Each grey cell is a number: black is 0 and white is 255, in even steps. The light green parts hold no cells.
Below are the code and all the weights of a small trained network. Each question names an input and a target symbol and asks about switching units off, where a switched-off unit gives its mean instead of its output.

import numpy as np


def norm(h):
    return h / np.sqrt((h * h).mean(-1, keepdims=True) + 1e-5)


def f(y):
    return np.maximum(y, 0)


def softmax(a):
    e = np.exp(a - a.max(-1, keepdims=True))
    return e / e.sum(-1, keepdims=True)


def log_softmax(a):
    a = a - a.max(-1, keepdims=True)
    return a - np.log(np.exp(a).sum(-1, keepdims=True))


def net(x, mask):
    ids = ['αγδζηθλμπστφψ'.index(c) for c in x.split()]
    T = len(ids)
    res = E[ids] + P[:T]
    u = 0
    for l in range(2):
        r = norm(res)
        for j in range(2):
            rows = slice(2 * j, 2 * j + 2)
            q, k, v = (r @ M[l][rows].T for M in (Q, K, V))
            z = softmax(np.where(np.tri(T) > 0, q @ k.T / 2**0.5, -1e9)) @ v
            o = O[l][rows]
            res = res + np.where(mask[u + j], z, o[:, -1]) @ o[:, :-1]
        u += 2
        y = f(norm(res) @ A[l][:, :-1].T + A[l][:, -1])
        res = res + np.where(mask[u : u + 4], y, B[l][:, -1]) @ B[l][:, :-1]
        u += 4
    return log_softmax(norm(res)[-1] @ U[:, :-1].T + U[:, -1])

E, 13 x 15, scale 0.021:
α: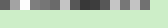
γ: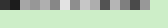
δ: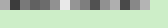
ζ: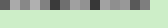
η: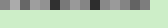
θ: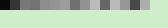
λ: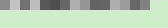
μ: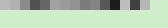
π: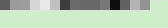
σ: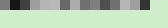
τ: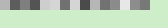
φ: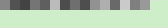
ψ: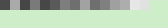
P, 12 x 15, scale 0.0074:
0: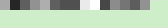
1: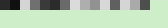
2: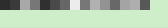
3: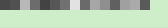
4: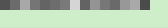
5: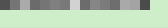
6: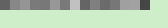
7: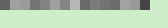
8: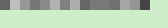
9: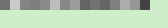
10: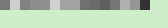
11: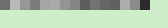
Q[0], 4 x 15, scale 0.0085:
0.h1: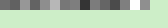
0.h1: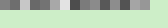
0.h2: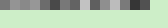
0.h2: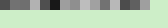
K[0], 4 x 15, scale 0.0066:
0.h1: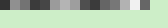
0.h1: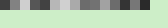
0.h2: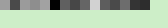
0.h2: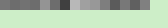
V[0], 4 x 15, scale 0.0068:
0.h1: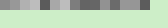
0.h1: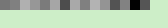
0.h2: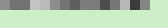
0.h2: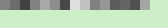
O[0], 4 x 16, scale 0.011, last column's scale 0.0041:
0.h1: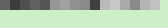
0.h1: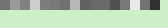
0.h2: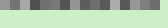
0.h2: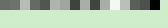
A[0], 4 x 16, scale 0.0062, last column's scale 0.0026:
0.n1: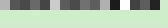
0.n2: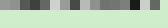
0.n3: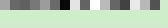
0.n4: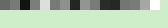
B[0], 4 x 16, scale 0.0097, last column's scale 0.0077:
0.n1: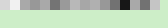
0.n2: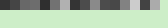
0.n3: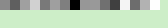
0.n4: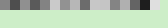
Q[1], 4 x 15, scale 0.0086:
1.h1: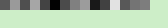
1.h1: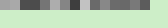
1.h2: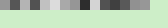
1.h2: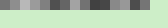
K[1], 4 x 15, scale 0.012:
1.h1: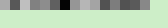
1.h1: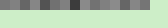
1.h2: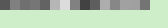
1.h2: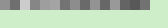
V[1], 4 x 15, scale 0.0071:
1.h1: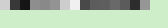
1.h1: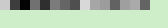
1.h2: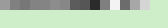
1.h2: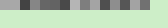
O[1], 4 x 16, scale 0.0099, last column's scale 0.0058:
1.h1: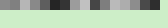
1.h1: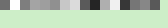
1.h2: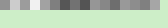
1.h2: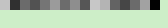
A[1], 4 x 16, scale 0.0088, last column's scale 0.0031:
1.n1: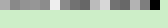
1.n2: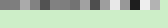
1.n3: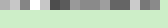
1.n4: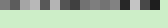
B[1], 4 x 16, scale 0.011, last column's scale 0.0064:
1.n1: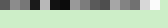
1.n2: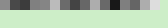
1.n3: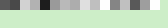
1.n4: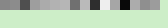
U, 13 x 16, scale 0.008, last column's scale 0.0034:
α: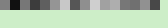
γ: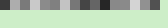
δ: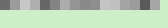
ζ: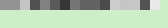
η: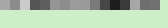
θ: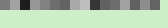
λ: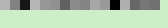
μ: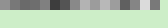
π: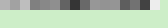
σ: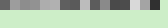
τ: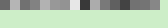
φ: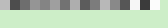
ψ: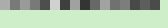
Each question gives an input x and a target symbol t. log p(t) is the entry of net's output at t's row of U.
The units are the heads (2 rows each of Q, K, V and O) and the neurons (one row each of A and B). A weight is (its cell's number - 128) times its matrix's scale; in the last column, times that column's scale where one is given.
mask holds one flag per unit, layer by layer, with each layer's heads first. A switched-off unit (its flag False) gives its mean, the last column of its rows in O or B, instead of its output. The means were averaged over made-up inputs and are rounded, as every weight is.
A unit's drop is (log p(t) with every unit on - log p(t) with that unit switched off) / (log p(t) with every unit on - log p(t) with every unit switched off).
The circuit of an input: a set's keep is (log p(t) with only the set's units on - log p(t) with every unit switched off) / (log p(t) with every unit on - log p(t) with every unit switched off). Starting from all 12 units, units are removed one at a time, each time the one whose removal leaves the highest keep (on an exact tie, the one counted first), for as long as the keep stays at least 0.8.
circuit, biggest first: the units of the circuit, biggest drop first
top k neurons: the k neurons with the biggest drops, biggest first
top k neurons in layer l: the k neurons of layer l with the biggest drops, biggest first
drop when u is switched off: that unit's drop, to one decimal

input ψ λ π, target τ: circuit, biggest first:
1.h1
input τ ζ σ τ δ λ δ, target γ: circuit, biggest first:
1.h2; 1.n3
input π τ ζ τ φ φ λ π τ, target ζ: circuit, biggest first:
0.h2; 1.n1
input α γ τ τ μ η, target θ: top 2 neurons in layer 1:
1.n2; 1.n3
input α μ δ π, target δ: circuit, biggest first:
1.h1; 1.n3
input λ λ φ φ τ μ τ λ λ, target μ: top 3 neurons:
1.n1; 0.n4; 0.n3
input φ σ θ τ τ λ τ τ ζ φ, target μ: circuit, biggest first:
1.n1; 0.n1
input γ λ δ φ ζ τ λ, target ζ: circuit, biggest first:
0.h2; 1.n3
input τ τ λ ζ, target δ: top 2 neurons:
0.n4; 0.n3
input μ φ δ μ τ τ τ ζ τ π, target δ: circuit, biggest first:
1.n3; 1.h1
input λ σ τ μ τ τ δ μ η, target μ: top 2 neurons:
1.n1; 0.n4
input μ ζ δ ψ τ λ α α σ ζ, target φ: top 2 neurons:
0.n3; 0.n1
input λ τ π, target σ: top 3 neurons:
1.n4; 0.n1; 1.n1
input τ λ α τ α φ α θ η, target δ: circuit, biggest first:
1.n3
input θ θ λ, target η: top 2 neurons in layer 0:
0.n3; 0.n4
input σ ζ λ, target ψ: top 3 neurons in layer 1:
1.n2; 1.n1; 1.n3
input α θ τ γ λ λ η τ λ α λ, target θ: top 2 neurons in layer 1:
1.n2; 1.n3
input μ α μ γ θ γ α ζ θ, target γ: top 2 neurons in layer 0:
0.n4; 0.n2
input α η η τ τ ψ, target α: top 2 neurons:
0.n3; 1.n1
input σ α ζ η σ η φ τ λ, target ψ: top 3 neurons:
1.n2; 0.n3; 0.n1
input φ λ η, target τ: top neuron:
0.n1
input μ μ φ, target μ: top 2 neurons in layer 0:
0.n1; 0.n4
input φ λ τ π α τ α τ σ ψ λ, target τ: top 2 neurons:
0.n1; 0.n3
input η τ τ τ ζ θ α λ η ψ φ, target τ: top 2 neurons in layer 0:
0.n2; 0.n1
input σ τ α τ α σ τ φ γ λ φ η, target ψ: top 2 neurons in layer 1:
1.n2; 1.n1
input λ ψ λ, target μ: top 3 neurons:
1.n1; 0.n4; 1.n4
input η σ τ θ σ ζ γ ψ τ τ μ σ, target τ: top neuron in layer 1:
1.n1
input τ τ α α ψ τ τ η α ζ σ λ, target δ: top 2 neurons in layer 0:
0.n4; 0.n2
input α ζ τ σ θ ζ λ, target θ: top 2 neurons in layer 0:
0.n3; 0.n4
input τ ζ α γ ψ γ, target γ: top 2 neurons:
1.n3; 0.n4
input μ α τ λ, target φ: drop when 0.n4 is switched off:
0.1
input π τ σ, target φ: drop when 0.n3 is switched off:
0.1
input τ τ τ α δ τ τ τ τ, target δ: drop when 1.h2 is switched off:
0.1
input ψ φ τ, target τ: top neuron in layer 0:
0.n1
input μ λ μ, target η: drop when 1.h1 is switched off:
0.2
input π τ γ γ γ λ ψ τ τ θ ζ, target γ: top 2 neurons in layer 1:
1.n3; 1.n2
